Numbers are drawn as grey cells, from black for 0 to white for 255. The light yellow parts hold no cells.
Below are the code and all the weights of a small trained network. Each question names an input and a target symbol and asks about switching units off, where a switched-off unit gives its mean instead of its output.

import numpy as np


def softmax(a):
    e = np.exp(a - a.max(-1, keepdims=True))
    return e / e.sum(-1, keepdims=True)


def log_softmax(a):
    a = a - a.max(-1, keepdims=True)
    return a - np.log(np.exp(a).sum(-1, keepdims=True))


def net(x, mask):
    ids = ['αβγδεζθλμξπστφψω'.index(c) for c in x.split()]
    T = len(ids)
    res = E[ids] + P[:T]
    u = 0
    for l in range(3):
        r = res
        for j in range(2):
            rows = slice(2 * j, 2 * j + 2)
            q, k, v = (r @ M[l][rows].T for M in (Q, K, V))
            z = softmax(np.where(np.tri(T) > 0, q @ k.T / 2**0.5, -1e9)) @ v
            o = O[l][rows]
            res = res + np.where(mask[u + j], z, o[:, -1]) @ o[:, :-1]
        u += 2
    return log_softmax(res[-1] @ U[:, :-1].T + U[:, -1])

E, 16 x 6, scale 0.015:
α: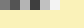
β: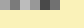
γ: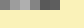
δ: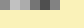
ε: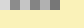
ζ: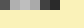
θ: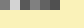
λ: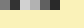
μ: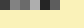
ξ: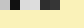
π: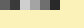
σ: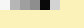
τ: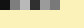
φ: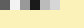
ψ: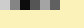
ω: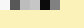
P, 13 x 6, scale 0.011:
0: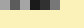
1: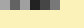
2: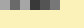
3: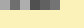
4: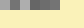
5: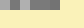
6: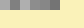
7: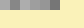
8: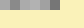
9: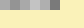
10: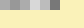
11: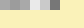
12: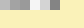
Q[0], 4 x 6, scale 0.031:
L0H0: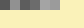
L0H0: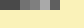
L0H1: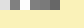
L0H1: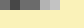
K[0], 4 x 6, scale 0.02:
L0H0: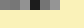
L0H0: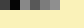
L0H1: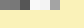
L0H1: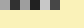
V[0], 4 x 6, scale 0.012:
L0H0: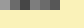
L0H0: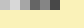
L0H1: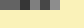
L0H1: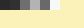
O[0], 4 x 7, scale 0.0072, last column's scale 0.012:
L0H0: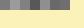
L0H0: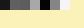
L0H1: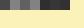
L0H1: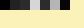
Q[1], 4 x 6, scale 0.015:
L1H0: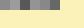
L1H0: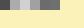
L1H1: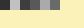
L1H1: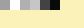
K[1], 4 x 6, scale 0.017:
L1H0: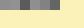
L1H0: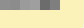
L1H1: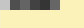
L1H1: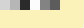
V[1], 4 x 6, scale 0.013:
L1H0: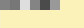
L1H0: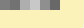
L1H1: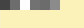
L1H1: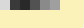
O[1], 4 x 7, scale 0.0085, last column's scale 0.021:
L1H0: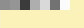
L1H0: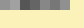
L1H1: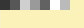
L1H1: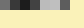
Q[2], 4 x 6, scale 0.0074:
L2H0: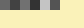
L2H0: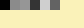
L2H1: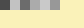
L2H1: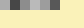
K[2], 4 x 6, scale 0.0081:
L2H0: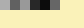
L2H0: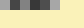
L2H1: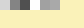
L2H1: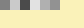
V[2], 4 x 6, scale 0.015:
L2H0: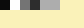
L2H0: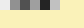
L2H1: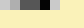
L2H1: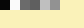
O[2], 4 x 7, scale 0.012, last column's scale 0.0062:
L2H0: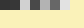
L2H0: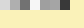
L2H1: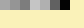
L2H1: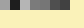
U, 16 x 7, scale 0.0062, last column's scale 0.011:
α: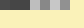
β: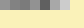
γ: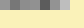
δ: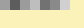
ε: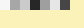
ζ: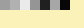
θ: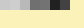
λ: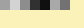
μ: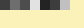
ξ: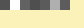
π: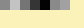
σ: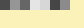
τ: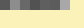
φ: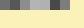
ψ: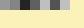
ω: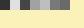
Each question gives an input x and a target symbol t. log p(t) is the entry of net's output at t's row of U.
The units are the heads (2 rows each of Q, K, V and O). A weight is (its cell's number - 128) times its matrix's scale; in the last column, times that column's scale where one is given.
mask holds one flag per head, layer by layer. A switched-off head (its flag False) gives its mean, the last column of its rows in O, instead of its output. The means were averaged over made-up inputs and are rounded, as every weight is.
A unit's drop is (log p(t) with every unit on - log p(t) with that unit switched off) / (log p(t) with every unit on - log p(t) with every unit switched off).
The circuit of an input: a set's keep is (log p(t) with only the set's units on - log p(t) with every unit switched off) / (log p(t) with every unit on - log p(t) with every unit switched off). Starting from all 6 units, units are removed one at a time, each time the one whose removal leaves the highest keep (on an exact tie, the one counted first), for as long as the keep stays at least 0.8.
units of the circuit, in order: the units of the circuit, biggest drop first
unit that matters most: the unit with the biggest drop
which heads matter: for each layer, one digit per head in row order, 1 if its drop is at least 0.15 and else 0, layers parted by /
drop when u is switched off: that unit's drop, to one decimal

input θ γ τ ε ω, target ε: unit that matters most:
L0H1
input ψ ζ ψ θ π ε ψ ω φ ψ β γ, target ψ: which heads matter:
00 / 01 / 00
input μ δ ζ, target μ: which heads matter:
01 / 00 / 00
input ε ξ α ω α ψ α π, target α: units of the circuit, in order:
L0H1; L1H1
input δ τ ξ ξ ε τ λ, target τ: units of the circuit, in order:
L2H0; L1H1; L0H0
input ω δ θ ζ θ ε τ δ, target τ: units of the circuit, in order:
L2H0; L0H0
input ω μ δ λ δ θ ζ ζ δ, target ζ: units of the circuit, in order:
L1H1; L0H0
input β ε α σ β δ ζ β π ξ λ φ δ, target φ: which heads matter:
00 / 01 / 10
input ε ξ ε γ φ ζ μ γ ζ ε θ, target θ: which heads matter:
00 / 01 / 00
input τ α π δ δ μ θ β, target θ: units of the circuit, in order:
L1H1; L0H1
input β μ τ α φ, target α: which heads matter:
01 / 00 / 00
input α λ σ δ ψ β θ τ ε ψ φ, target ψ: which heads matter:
00 / 11 / 00
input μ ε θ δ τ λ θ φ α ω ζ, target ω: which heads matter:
00 / 00 / 01
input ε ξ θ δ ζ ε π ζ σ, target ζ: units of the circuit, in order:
L1H1
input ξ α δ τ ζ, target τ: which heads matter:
00 / 11 / 10
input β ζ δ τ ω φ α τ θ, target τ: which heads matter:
00 / 01 / 10
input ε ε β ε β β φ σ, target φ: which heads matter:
00 / 00 / 10
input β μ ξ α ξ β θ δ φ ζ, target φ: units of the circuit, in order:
L2H0; L1H1
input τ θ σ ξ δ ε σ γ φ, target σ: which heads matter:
11 / 00 / 01
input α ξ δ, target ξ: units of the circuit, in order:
L2H1
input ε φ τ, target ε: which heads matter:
11 / 00 / 00
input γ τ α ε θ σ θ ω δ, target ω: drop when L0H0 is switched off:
0.0
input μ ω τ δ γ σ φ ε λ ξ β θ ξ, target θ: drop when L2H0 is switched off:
0.0
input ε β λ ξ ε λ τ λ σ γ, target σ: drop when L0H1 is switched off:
-0.1
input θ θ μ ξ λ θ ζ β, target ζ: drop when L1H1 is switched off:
1.1
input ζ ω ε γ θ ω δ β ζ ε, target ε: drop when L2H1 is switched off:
0.1
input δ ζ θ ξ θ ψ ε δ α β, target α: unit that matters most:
L0H1
